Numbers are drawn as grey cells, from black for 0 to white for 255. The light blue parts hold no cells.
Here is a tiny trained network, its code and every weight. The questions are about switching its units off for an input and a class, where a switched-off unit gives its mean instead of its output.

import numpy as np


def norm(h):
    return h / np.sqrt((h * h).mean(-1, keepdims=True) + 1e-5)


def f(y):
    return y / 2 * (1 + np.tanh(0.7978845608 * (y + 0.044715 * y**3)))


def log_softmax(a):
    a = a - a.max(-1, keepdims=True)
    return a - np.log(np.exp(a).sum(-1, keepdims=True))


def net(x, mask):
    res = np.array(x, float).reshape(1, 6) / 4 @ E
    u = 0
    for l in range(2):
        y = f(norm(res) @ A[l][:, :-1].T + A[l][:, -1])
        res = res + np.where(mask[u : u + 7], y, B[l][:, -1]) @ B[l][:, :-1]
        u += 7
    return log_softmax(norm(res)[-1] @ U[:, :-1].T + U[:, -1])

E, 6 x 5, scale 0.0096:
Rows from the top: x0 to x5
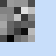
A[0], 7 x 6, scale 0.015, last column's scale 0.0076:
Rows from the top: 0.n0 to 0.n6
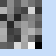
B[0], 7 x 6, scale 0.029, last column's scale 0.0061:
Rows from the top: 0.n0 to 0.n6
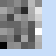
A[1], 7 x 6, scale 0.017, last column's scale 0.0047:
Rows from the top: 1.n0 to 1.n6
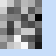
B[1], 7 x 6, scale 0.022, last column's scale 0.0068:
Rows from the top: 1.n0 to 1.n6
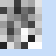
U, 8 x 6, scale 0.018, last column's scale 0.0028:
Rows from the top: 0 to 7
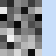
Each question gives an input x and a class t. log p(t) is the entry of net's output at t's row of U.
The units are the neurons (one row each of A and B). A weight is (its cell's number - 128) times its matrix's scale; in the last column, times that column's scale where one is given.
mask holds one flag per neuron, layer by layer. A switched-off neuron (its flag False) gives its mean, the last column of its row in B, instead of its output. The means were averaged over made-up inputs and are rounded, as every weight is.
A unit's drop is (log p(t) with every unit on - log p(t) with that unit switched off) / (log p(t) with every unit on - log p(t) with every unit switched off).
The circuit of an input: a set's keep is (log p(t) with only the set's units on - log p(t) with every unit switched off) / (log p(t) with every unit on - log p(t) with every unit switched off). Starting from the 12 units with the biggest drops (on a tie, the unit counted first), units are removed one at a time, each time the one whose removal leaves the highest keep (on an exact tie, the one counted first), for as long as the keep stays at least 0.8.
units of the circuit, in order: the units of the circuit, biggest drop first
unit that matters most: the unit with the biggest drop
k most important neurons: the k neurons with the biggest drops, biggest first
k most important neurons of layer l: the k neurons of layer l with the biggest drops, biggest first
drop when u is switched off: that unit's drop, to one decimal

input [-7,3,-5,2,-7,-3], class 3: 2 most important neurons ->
(1.n1 0.n5)
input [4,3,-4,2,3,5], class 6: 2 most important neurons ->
(0.n2 1.n4)
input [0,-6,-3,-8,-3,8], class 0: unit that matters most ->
1.n6
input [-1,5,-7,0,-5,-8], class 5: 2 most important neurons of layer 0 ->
(0.n1 0.n4)
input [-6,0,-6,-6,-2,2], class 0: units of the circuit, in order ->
(0.n6 1.n6)
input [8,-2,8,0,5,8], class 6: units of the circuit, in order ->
(0.n4 0.n1 0.n6)
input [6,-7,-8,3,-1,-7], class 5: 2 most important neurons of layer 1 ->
(1.n6 1.n3)
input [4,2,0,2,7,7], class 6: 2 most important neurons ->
(0.n2 1.n4)
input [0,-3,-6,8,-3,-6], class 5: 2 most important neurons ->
(0.n1 0.n4)
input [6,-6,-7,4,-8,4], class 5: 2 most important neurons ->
(0.n1 1.n6)
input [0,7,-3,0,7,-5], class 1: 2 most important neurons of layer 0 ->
(0.n1 0.n2)
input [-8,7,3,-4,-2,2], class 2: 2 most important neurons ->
(0.n6 1.n0)
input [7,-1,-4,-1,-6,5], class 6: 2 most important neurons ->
(1.n4 0.n0)
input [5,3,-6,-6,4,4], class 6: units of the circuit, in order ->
(0.n2)
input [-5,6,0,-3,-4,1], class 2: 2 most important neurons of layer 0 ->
(0.n6 0.n1)
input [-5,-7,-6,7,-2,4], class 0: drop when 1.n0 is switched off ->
0.2
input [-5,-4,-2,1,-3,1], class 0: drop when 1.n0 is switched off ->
0.1
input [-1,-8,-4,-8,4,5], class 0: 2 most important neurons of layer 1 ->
(1.n6 1.n0)
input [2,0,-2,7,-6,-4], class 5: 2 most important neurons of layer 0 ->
(0.n1 0.n4)
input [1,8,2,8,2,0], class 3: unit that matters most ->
0.n5
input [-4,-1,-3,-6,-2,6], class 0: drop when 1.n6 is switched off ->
0.2
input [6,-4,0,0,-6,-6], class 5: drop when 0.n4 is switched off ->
0.1
